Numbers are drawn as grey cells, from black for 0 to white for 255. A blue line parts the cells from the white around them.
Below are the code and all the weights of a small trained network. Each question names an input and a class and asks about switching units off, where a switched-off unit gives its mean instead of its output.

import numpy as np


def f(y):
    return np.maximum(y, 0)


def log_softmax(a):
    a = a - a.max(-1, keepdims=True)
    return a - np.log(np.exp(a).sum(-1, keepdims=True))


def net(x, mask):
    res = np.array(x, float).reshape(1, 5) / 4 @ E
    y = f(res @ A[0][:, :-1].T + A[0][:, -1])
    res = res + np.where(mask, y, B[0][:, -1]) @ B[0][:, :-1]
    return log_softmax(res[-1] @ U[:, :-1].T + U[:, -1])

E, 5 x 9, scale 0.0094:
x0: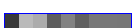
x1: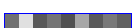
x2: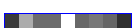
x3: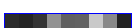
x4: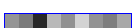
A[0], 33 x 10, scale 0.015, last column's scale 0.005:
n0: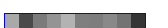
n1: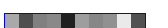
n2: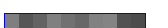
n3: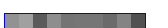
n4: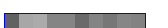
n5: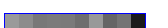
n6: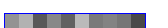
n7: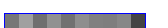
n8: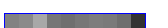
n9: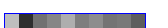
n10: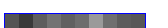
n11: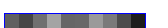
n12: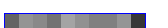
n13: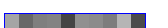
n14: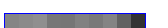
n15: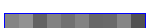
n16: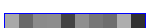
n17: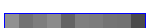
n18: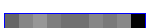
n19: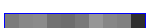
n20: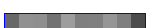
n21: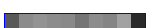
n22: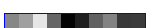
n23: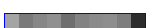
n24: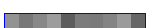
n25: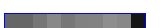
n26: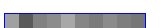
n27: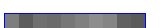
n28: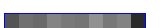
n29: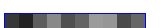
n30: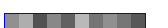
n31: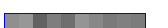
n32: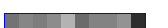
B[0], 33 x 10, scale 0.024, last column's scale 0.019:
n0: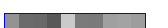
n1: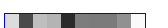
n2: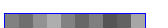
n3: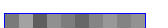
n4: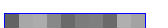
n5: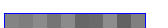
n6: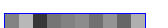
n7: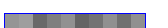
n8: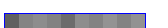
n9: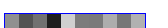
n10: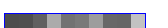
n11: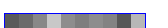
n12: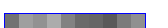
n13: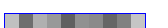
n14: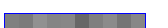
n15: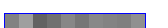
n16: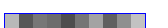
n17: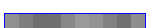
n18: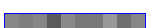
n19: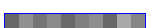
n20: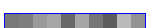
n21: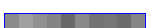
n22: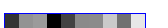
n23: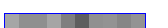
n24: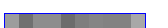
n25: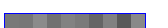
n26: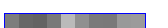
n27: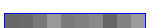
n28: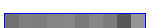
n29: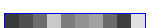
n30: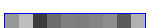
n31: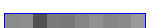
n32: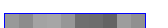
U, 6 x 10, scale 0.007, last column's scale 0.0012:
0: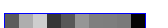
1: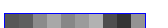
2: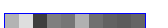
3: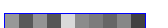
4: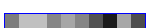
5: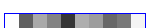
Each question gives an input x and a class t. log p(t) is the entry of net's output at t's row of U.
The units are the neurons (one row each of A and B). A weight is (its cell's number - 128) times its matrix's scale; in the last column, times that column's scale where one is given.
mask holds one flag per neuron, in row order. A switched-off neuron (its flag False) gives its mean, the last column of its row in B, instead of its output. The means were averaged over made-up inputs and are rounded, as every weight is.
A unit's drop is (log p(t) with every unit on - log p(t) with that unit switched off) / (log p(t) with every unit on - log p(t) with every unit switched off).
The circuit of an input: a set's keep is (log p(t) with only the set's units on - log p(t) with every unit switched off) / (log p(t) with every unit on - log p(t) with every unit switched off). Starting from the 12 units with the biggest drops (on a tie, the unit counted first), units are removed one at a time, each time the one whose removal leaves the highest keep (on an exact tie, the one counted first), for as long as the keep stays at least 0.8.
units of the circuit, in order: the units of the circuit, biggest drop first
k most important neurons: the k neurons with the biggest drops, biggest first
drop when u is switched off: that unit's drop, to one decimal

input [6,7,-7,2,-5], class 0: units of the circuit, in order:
n22
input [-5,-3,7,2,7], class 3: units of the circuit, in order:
n9, n0
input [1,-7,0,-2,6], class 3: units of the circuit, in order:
n9, n0, n26
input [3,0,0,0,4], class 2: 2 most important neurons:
n1, n22
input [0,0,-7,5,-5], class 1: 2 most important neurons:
n29, n10
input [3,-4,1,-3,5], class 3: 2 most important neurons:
n1, n22
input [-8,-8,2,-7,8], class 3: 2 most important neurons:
n9, n0
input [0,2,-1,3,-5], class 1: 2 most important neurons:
n29, n10
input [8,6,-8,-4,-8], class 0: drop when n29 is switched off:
0.0
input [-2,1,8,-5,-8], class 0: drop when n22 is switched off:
0.1
